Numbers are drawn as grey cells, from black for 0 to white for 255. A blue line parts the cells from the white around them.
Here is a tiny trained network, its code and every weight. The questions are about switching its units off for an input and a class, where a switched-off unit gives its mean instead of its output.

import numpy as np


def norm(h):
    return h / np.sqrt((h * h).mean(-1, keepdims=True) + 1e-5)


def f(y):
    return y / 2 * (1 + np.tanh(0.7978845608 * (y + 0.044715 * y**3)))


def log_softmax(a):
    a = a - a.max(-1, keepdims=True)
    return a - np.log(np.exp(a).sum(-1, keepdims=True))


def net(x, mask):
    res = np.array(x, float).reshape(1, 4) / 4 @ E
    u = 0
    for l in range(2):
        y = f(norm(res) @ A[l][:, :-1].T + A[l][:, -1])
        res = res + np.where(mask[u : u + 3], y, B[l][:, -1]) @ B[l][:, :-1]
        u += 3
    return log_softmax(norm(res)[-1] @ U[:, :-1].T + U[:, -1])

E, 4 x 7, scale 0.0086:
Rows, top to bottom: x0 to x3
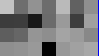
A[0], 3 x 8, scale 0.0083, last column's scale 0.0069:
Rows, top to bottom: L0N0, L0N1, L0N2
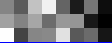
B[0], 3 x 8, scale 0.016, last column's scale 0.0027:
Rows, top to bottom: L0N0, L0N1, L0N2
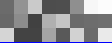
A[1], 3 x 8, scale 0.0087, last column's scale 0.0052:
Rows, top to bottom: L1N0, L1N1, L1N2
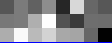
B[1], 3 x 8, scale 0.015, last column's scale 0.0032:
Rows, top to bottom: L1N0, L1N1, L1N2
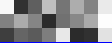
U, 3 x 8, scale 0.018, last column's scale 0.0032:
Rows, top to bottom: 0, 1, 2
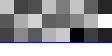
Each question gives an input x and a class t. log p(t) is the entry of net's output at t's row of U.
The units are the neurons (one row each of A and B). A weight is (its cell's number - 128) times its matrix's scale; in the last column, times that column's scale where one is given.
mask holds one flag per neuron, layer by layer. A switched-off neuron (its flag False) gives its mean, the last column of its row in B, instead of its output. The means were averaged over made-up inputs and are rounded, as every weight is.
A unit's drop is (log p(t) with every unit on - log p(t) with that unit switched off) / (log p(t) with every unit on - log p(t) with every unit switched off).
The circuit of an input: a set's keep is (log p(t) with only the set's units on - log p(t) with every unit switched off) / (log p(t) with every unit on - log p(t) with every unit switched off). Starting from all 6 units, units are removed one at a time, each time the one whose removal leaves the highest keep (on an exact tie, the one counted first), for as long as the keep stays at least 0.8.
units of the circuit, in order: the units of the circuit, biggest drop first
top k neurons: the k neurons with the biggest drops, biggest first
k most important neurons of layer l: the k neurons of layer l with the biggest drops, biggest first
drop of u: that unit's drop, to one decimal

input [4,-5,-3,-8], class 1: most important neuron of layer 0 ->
L0N0
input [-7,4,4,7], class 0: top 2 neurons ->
L0N0, L1N0
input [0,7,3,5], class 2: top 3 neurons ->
L0N0, L1N1, L0N2
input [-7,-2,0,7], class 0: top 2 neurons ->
L1N0, L0N0
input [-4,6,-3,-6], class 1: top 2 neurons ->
L0N2, L1N1
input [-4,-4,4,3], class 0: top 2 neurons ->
L1N0, L0N0
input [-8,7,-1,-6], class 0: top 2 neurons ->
L1N0, L1N2
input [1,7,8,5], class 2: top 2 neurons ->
L0N0, L1N1
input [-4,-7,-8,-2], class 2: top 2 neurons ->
L1N2, L0N2
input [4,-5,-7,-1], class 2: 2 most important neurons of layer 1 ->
L1N2, L1N0
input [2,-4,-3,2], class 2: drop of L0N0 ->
0.0
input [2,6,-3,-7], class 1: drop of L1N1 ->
0.1
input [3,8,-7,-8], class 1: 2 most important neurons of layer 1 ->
L1N1, L1N2
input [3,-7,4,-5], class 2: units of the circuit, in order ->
L1N2
